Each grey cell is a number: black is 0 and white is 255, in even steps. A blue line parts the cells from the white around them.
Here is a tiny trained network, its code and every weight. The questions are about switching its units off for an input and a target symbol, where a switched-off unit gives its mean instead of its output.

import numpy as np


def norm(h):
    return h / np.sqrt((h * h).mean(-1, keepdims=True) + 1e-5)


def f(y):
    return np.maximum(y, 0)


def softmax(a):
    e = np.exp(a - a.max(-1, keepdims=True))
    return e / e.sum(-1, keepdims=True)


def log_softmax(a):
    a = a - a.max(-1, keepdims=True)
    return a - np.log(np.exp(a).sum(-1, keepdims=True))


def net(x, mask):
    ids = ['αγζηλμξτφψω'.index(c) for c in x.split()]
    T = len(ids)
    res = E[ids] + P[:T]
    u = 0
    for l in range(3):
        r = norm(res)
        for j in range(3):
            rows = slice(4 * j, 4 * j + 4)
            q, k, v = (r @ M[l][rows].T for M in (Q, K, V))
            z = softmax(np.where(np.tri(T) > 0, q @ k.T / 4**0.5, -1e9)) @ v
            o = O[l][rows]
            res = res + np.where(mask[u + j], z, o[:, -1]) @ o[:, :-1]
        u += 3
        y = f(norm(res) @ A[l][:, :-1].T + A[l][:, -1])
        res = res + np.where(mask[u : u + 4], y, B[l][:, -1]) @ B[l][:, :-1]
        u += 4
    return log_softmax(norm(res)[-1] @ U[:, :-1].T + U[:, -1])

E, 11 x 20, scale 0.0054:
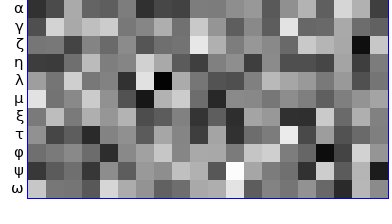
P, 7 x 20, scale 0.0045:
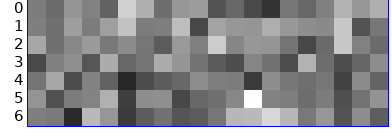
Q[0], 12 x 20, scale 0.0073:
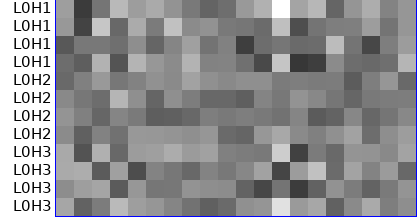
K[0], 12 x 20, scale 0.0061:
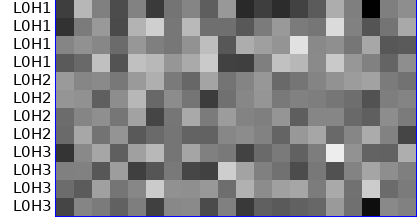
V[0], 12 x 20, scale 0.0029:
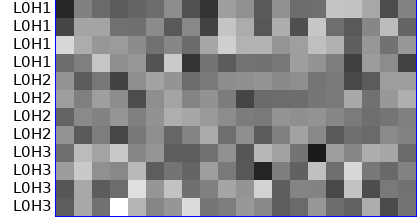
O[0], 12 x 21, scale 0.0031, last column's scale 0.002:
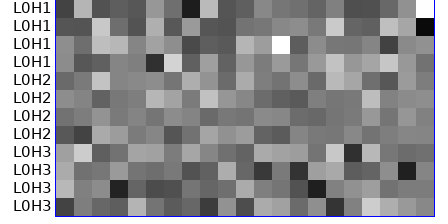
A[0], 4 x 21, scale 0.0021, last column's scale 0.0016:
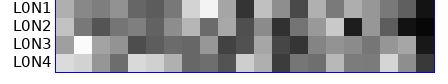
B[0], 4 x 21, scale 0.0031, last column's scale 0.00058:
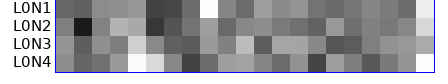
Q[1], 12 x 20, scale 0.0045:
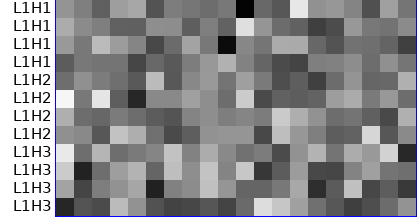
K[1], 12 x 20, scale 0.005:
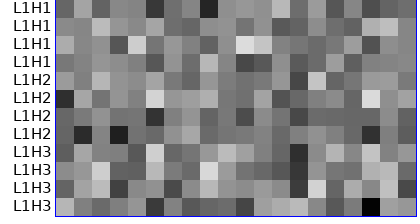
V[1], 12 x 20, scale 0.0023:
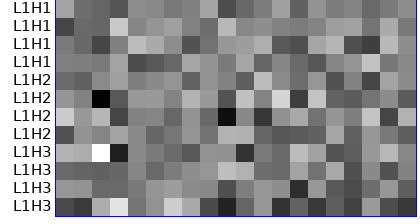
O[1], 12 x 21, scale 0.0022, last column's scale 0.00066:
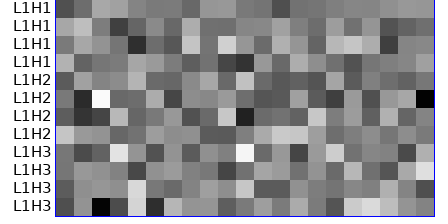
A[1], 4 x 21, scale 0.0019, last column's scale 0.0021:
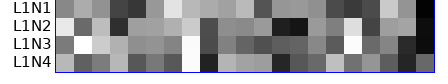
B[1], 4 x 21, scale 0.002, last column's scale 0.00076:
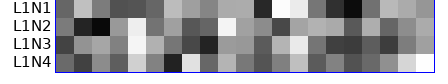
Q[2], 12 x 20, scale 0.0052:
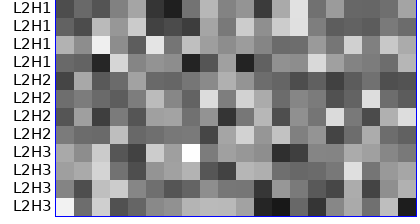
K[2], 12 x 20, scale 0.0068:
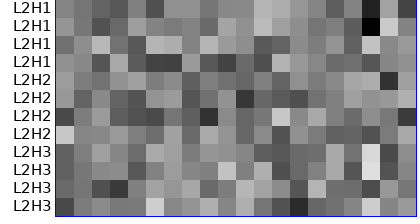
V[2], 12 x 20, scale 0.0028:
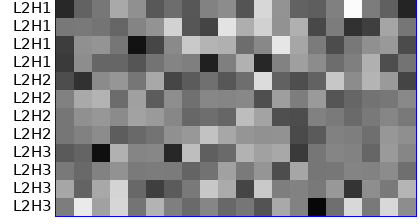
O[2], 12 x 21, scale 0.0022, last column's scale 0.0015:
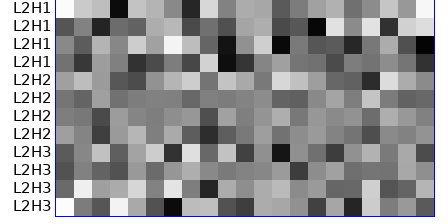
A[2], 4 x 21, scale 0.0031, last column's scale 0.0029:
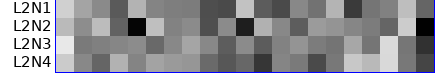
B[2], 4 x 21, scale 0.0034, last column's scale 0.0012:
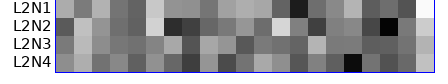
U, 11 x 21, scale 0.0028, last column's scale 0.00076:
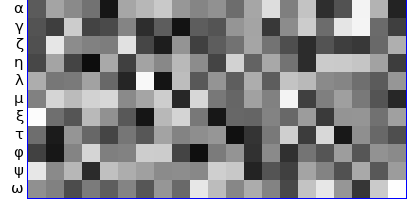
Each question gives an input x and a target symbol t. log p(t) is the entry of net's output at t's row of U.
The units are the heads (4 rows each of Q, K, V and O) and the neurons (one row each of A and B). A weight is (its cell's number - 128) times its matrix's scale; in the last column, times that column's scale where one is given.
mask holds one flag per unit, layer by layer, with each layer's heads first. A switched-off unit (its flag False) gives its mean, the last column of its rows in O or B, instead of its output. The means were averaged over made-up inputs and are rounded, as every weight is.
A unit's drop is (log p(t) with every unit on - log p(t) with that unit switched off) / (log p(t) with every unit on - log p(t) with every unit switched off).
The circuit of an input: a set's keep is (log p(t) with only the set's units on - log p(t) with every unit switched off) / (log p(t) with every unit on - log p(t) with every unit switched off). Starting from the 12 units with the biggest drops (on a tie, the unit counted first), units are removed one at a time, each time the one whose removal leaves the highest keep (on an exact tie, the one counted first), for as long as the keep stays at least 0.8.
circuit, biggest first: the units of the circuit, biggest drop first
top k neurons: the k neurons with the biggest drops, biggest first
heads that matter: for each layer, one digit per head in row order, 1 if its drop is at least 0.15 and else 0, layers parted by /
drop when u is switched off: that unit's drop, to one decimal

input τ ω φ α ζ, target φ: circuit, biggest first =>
L2H1, L0H1, L0H3
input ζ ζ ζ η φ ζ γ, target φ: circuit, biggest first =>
L2H1
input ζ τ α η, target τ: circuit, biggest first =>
L0H3, L2H3
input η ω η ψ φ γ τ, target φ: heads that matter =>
100 / 000 / 100
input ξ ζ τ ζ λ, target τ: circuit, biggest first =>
L0H3, L2H3
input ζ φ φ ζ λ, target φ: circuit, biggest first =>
L2H1, L0H3
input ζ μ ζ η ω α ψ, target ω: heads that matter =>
001 / 000 / 100
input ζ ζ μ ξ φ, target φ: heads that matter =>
000 / 000 / 100
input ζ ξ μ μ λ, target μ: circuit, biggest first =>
L0H1, L2H1
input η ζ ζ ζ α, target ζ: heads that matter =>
100 / 001 / 000
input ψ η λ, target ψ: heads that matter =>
000 / 000 / 100
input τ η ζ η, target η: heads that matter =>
001 / 000 / 000
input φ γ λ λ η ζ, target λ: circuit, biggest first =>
L0H1, L0H3
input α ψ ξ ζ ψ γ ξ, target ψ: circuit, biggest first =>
L2H1, L0H3
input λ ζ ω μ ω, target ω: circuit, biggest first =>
L2H1, L0H1
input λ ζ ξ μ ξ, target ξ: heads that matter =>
000 / 000 / 001
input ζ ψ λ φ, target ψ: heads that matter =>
001 / 000 / 100
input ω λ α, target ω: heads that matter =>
000 / 000 / 100
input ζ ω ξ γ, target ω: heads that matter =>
001 / 000 / 100
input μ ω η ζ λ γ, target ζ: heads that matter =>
100 / 000 / 000
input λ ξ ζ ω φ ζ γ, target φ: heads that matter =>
001 / 000 / 100
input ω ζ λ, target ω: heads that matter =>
000 / 000 / 100
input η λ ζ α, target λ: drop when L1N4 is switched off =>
0.0
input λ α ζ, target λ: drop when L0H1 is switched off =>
0.3
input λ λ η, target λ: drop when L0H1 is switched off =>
0.2
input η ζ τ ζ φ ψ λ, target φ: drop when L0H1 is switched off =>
0.4
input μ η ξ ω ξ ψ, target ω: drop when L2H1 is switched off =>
0.6
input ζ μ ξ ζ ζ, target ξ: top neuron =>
L0N2
